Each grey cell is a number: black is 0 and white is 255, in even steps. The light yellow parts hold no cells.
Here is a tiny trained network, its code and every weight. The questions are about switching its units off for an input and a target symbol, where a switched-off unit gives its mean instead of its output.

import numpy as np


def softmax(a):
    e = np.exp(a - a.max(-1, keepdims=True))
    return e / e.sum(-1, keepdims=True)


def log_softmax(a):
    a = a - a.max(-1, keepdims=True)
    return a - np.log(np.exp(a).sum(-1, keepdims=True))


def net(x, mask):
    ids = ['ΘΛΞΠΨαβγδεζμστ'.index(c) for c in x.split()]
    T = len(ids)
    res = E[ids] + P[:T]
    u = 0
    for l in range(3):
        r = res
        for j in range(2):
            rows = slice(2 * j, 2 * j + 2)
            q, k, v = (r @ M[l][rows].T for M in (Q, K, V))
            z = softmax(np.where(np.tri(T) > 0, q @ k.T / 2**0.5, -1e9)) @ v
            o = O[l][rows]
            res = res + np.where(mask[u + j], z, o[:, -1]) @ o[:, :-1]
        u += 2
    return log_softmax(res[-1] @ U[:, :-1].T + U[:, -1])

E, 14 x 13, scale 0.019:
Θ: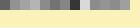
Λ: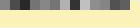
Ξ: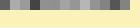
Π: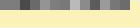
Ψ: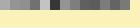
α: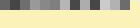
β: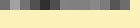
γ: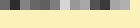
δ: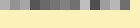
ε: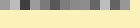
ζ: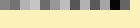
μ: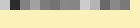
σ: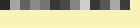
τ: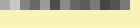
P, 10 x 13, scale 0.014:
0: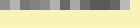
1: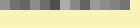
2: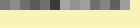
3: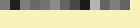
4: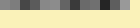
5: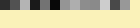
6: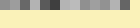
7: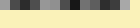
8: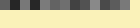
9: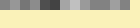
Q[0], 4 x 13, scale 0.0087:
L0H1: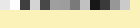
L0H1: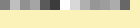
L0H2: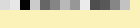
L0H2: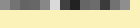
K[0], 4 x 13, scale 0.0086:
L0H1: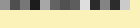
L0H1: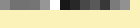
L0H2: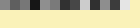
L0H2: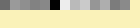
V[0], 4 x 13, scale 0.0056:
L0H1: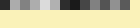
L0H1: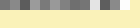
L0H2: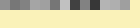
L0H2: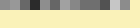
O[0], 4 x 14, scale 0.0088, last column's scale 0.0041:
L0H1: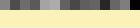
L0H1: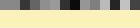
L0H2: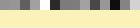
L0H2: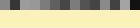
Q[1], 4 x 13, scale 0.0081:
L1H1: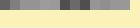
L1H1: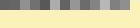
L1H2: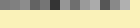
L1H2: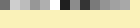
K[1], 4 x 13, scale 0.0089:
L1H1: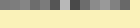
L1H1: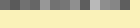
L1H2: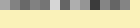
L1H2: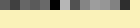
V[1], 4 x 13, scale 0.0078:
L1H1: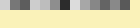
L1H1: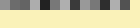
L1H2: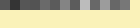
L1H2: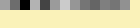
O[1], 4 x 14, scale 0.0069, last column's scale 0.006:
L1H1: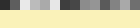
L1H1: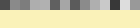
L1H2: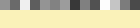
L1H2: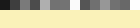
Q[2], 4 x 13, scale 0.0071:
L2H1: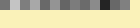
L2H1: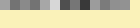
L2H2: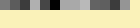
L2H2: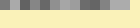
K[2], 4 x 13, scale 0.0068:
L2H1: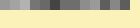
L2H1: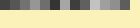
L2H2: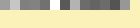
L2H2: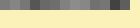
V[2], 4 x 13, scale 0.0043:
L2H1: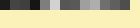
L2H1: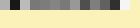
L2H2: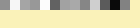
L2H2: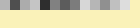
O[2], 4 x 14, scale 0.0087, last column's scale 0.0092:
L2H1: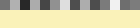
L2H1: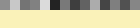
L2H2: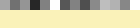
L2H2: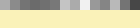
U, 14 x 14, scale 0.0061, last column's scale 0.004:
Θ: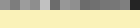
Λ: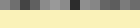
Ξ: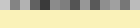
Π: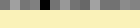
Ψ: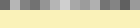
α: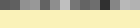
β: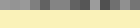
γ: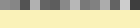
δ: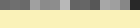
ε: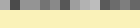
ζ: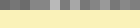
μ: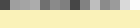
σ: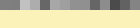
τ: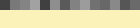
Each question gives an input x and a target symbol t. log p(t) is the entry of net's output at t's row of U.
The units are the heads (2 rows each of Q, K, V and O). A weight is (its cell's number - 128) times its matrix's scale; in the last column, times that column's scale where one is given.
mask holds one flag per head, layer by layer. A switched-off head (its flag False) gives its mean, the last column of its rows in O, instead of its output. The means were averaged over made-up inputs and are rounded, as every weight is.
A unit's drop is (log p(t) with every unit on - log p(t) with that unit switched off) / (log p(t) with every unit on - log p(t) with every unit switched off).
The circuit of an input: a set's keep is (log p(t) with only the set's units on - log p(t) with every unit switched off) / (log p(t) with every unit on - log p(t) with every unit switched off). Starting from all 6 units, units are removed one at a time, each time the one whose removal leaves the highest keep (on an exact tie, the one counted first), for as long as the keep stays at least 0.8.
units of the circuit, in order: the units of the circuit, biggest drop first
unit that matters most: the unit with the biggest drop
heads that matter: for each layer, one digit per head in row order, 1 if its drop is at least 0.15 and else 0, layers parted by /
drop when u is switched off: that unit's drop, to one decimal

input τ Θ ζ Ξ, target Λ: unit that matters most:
L0H1
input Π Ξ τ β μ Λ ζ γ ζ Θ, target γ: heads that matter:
11 / 10 / 01
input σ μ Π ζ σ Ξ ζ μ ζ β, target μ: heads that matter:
10 / 10 / 00
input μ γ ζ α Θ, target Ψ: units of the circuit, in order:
L2H2; L0H2; L0H1
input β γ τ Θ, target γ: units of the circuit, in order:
L0H2; L1H1; L0H1
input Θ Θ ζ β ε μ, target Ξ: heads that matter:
11 / 01 / 00
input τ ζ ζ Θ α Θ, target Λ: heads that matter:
10 / 00 / 00
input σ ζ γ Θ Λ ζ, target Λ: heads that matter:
10 / 00 / 00
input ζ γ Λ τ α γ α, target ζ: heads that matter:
01 / 01 / 01
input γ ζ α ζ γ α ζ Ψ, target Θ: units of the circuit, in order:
L0H2; L2H1; L0H1
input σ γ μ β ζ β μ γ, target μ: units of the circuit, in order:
L1H1; L0H1
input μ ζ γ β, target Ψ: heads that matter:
01 / 00 / 01
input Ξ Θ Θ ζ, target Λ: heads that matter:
11 / 00 / 00
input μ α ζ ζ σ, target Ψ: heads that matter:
01 / 00 / 01
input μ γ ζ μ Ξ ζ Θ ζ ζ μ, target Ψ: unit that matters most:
L0H2
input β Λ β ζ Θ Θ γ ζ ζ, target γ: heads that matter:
11 / 10 / 00
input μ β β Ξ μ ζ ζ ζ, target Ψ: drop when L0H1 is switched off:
0.2
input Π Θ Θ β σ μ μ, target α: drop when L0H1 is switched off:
0.4
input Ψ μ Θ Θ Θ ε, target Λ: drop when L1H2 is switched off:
0.1
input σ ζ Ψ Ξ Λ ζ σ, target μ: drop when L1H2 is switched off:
0.2
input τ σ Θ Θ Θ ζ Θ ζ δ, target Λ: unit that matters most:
L0H1
